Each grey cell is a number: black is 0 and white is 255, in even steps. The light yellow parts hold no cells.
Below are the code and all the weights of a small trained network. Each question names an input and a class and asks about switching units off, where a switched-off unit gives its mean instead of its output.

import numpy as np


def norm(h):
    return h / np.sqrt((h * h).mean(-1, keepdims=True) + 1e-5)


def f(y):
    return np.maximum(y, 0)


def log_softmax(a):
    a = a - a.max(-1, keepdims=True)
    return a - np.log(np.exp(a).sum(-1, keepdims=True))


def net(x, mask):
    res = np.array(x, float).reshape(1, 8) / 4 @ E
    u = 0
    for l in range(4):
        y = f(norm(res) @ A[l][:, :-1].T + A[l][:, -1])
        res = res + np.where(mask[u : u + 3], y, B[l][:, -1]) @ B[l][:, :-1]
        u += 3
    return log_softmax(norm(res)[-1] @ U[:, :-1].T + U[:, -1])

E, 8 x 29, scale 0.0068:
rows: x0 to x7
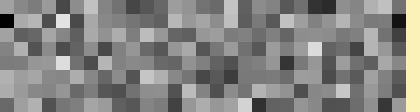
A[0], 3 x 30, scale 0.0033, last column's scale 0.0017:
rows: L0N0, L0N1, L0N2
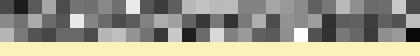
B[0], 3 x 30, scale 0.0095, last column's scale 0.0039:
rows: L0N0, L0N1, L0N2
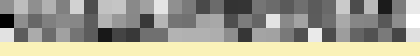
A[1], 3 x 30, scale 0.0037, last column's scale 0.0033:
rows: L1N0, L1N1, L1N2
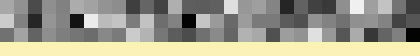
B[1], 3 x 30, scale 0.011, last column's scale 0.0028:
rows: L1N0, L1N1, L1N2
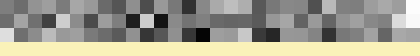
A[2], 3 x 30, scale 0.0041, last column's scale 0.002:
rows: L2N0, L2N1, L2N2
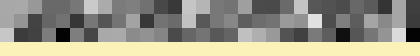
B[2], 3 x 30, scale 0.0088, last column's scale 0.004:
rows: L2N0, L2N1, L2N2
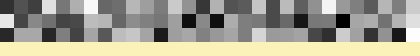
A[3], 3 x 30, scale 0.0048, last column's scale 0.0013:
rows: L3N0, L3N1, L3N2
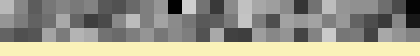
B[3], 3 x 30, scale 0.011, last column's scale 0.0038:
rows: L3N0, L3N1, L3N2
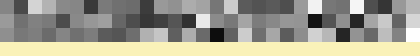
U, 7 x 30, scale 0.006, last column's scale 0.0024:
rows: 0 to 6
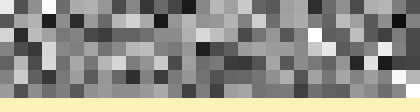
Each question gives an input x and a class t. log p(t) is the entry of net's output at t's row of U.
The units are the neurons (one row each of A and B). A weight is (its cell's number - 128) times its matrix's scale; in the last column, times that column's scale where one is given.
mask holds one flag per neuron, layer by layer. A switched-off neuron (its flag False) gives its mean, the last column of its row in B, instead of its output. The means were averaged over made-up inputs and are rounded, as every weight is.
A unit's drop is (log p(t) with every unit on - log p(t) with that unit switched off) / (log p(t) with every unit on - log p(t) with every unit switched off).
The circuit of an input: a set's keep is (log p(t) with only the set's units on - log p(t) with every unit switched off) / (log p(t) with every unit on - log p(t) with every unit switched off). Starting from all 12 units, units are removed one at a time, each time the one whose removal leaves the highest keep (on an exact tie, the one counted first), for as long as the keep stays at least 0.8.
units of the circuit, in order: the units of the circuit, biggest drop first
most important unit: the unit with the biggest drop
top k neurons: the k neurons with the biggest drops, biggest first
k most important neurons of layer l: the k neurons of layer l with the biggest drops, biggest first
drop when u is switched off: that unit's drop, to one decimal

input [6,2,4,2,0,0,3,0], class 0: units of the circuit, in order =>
[L1N0]
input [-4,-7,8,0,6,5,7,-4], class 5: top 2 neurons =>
[L1N1 L0N2]
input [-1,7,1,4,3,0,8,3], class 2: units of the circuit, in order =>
[L3N0 L2N2]
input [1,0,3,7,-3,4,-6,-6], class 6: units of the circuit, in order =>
[L2N1 L2N0]
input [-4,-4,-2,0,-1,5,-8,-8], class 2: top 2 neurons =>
[L0N2 L2N0]
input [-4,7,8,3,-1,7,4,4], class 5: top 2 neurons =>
[L1N1 L2N2]
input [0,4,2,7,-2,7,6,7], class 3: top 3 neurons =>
[L2N0 L0N2 L0N0]
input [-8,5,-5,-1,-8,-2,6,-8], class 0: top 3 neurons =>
[L3N1 L1N2 L2N0]
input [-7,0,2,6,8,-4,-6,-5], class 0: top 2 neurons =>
[L3N1 L1N2]
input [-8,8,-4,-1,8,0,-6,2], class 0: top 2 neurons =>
[L3N1 L1N2]
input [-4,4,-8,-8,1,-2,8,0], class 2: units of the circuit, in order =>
[L3N0 L2N2]
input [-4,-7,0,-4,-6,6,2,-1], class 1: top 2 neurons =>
[L2N2 L0N0]
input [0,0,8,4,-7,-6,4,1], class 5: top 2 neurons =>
[L1N1 L0N1]
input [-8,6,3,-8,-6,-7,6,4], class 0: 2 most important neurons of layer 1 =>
[L1N2 L1N1]
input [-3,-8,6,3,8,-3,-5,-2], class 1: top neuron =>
[L2N2]
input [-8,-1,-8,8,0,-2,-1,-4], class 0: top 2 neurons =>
[L3N1 L1N2]
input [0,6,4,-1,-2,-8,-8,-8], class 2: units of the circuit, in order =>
[L0N2 L2N2]
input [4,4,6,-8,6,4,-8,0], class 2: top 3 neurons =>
[L0N2 L2N2 L3N1]
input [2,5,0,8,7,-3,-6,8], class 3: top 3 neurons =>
[L2N0 L2N2 L0N1]
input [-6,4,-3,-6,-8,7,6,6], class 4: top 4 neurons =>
[L0N1 L2N2 L0N2 L2N1]
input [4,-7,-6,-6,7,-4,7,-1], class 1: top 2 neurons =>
[L2N2 L0N2]
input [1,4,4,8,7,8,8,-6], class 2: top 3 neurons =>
[L3N0 L0N0 L2N2]
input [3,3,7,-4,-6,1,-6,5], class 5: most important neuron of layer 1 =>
[L1N1]
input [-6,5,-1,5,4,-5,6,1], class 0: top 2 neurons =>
[L3N1 L0N2]
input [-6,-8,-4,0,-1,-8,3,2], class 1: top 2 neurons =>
[L2N2 L0N1]
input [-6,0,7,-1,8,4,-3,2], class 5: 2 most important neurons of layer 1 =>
[L1N1 L1N0]
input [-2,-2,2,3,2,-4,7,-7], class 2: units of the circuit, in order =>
[L3N0]
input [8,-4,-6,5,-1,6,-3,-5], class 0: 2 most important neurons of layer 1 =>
[L1N0 L1N1]
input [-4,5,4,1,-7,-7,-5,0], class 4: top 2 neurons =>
[L0N0 L2N2]
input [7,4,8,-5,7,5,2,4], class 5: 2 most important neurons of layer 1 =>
[L1N1 L1N2]
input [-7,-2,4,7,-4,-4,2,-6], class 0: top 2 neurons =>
[L1N2 L3N1]
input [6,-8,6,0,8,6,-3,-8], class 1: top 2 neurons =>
[L2N2 L2N0]
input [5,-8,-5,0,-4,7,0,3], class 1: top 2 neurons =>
[L2N2 L0N0]
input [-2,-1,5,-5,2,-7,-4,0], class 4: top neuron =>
[L0N0]
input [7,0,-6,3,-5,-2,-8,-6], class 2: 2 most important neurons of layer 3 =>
[L3N1 L3N2]
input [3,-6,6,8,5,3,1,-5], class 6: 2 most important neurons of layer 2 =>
[L2N1 L2N0]
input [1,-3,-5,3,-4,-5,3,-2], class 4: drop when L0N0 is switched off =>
1.1
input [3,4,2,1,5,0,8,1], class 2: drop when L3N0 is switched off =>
0.7
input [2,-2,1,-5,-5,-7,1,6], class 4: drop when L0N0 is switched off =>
1.3
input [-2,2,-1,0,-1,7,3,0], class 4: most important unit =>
L0N1
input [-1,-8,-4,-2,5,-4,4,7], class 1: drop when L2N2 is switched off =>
1.0
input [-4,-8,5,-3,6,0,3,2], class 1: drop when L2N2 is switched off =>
0.9
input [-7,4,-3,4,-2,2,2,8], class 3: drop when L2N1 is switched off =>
0.0
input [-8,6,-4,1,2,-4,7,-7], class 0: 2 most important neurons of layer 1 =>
[L1N2 L1N1]
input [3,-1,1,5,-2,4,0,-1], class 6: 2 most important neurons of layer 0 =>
[L0N0 L0N1]
